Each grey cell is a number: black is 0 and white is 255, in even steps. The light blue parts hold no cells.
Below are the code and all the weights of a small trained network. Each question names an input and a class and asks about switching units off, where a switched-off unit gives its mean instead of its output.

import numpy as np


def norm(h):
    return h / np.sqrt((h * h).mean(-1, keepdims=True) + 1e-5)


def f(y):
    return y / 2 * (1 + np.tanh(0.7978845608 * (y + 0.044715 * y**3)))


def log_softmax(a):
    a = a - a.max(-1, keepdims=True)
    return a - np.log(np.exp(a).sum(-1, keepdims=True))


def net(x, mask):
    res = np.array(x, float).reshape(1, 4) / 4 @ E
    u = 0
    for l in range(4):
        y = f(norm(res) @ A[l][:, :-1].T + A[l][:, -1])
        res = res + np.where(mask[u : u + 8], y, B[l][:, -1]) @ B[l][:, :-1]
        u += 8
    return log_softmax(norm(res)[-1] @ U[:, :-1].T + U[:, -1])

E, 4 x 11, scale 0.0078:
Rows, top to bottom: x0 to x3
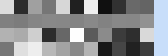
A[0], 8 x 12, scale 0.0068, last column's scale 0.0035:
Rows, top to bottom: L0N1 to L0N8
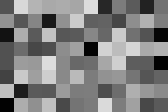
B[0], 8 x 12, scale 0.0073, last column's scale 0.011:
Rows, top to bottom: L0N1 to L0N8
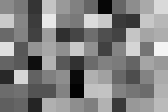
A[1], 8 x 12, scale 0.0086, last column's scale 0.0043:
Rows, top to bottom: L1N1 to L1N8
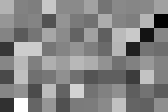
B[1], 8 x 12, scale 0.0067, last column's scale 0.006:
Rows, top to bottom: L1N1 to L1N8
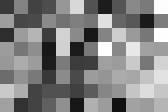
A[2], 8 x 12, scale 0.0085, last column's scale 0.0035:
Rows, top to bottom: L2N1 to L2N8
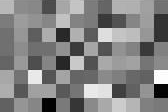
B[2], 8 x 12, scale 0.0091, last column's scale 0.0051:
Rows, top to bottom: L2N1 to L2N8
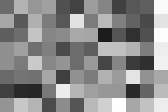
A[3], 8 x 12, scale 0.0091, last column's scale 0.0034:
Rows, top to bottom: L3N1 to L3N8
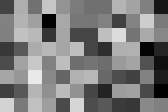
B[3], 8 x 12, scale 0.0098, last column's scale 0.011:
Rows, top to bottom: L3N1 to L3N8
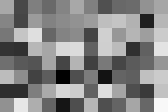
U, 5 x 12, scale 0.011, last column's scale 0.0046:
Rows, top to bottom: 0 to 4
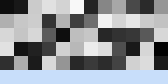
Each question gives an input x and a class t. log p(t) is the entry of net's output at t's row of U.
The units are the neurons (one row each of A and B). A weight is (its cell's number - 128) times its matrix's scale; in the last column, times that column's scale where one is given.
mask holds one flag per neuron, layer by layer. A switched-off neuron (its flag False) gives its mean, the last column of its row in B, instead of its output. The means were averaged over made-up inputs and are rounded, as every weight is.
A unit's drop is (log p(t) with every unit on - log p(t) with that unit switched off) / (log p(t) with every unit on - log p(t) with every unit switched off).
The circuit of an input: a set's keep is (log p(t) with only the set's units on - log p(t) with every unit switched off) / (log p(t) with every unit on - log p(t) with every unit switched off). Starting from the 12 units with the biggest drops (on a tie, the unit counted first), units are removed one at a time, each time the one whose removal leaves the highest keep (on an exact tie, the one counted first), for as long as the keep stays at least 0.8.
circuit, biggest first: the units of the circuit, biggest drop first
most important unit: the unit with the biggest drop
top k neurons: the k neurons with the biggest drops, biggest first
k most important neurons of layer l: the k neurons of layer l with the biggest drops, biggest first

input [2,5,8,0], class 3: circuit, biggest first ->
[L0N2]
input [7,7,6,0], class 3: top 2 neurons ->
[L2N7; L0N7]
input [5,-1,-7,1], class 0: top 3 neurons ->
[L1N6; L1N5; L1N7]
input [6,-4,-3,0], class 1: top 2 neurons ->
[L0N7; L0N4]
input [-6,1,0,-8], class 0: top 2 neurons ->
[L3N4; L0N4]
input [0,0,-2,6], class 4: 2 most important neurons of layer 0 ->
[L0N1; L0N4]
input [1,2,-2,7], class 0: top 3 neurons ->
[L0N1; L0N2; L2N2]
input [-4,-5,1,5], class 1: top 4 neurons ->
[L1N6; L0N4; L0N6; L0N2]
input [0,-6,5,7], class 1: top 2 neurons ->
[L0N4; L1N4]
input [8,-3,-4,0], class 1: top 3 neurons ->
[L0N7; L0N4; L2N4]
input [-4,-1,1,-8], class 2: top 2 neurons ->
[L2N1; L3N8]
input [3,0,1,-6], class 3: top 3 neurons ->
[L0N2; L0N7; L1N5]
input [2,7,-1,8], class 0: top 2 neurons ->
[L0N1; L0N2]
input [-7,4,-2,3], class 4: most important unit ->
L0N6
